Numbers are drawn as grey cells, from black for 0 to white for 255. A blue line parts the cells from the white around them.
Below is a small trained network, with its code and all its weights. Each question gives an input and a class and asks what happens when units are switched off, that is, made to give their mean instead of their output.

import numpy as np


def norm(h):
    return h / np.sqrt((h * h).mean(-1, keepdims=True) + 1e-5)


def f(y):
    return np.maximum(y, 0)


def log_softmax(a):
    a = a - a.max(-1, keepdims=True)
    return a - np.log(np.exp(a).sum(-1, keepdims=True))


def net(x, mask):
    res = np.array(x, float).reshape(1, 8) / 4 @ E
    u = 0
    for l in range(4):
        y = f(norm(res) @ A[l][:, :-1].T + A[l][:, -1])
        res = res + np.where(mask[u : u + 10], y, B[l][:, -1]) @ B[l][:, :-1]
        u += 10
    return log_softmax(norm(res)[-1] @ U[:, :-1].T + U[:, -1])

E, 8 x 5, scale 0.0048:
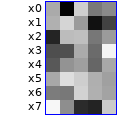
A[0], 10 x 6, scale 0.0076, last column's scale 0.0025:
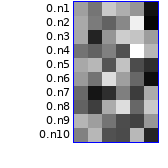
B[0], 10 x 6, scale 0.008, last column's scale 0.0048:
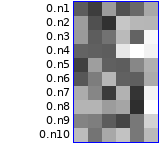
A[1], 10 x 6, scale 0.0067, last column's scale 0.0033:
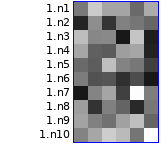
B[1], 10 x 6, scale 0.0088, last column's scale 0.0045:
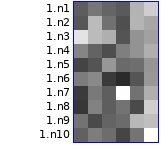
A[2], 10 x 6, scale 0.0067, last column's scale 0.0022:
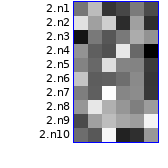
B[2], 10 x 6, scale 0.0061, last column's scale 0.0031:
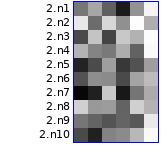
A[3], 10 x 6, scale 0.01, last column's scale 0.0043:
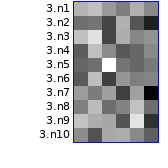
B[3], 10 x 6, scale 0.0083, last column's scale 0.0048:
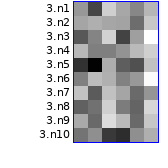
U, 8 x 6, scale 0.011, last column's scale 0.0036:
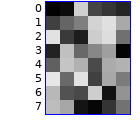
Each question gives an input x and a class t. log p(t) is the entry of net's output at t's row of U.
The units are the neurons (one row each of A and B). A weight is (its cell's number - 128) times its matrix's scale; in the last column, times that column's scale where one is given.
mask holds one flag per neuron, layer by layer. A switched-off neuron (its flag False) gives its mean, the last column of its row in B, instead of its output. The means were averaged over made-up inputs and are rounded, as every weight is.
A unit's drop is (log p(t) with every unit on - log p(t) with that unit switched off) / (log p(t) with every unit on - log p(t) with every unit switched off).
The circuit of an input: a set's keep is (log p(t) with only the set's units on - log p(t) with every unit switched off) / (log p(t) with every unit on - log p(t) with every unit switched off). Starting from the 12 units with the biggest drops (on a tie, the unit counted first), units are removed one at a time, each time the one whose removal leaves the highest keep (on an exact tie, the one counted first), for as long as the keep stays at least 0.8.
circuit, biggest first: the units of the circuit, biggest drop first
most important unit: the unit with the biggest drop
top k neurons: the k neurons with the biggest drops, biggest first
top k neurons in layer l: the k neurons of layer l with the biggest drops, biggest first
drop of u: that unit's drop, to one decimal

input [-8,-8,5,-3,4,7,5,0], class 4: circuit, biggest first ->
(0.n4 3.n6 3.n3)
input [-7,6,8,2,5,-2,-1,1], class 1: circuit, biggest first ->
(1.n7 0.n8)
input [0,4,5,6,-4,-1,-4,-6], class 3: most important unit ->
2.n3
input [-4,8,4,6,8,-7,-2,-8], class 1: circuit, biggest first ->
(1.n7 2.n3)
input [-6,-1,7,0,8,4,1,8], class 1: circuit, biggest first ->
(0.n4 1.n7)
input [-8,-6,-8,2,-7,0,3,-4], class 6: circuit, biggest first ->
(0.n8 0.n4)
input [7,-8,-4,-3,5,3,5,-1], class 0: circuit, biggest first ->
(0.n1 0.n6 2.n7)
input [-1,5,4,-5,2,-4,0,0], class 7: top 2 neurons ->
(0.n4 0.n9)
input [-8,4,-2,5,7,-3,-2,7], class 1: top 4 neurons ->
(0.n4 0.n8 1.n7 0.n7)
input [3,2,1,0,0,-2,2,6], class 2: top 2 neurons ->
(0.n4 0.n2)
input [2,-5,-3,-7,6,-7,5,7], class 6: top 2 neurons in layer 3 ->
(3.n4 3.n2)
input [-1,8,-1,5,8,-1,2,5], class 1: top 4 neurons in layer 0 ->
(0.n4 0.n8 0.n7 0.n2)
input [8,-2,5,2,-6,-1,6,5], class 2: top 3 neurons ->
(0.n4 0.n2 0.n3)
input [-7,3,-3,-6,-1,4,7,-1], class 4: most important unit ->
0.n5
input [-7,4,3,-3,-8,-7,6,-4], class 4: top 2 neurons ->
(3.n6 1.n2)
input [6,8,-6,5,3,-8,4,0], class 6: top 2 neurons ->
(0.n7 3.n3)
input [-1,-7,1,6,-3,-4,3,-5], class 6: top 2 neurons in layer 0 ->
(0.n8 0.n3)
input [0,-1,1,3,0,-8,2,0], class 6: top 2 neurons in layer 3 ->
(3.n2 3.n4)
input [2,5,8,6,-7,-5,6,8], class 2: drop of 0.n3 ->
-0.1
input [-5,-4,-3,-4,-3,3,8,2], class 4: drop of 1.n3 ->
0.0
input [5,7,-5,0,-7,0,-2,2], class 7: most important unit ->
1.n8
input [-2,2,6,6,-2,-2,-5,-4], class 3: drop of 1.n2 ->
0.1
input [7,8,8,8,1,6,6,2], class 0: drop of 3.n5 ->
0.2
